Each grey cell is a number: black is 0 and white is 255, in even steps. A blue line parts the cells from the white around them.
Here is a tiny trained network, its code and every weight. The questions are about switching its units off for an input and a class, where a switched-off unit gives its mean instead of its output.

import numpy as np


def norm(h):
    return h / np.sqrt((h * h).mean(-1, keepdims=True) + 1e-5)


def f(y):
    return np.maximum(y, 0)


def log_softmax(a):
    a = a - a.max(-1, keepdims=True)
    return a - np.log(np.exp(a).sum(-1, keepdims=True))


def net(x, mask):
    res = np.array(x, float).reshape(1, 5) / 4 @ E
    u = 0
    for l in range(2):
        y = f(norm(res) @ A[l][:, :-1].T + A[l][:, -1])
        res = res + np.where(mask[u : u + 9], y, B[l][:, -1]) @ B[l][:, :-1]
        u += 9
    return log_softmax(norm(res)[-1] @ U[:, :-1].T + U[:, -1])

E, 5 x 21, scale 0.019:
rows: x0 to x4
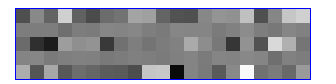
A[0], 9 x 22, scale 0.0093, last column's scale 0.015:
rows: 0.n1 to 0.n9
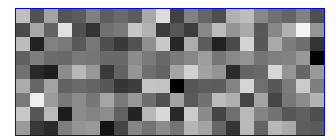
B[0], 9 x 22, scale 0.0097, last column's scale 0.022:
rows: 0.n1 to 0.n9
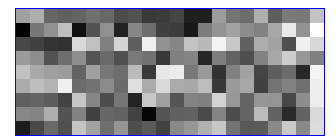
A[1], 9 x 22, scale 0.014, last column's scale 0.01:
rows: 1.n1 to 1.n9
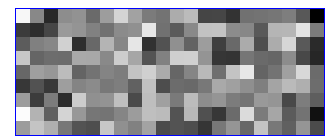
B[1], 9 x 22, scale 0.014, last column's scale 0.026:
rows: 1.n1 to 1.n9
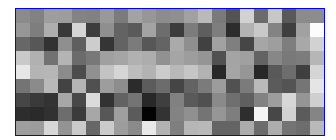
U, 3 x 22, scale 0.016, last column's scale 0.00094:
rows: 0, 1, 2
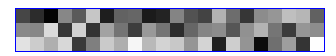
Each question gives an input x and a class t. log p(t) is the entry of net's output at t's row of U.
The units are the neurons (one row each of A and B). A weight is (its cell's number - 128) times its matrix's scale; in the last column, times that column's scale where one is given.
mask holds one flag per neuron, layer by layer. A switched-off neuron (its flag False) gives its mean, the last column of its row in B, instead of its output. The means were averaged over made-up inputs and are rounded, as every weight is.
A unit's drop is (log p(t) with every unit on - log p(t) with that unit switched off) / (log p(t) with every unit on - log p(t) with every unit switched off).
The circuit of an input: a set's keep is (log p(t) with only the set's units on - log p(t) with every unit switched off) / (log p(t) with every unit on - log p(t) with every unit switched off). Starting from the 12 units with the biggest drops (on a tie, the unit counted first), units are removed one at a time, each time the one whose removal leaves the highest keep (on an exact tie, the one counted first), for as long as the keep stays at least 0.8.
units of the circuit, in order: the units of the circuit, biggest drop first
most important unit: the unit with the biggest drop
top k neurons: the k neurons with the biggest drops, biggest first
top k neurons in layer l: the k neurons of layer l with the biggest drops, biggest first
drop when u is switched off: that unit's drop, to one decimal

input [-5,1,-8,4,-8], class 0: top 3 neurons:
(0.n7; 0.n2; 1.n7)
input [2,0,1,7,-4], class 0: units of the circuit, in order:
(0.n3; 1.n3)
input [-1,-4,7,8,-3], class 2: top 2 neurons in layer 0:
(0.n5; 0.n2)
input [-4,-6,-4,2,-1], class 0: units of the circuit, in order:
(0.n2; 1.n7)
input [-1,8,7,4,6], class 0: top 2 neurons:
(0.n3; 1.n7)
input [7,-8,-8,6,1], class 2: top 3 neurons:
(1.n5; 0.n6; 0.n9)
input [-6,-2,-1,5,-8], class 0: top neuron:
(0.n7)
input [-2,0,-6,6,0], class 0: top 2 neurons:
(0.n7; 0.n2)
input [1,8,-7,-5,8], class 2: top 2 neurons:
(0.n6; 1.n2)
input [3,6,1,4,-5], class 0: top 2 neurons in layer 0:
(0.n3; 0.n5)
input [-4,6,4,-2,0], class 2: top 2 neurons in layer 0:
(0.n5; 0.n7)
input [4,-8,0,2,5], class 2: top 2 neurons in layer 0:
(0.n6; 0.n7)
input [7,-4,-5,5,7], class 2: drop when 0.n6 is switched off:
0.3
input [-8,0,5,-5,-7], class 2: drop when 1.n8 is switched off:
0.0
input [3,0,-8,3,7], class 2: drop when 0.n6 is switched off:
0.6
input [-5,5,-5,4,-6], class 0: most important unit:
0.n2
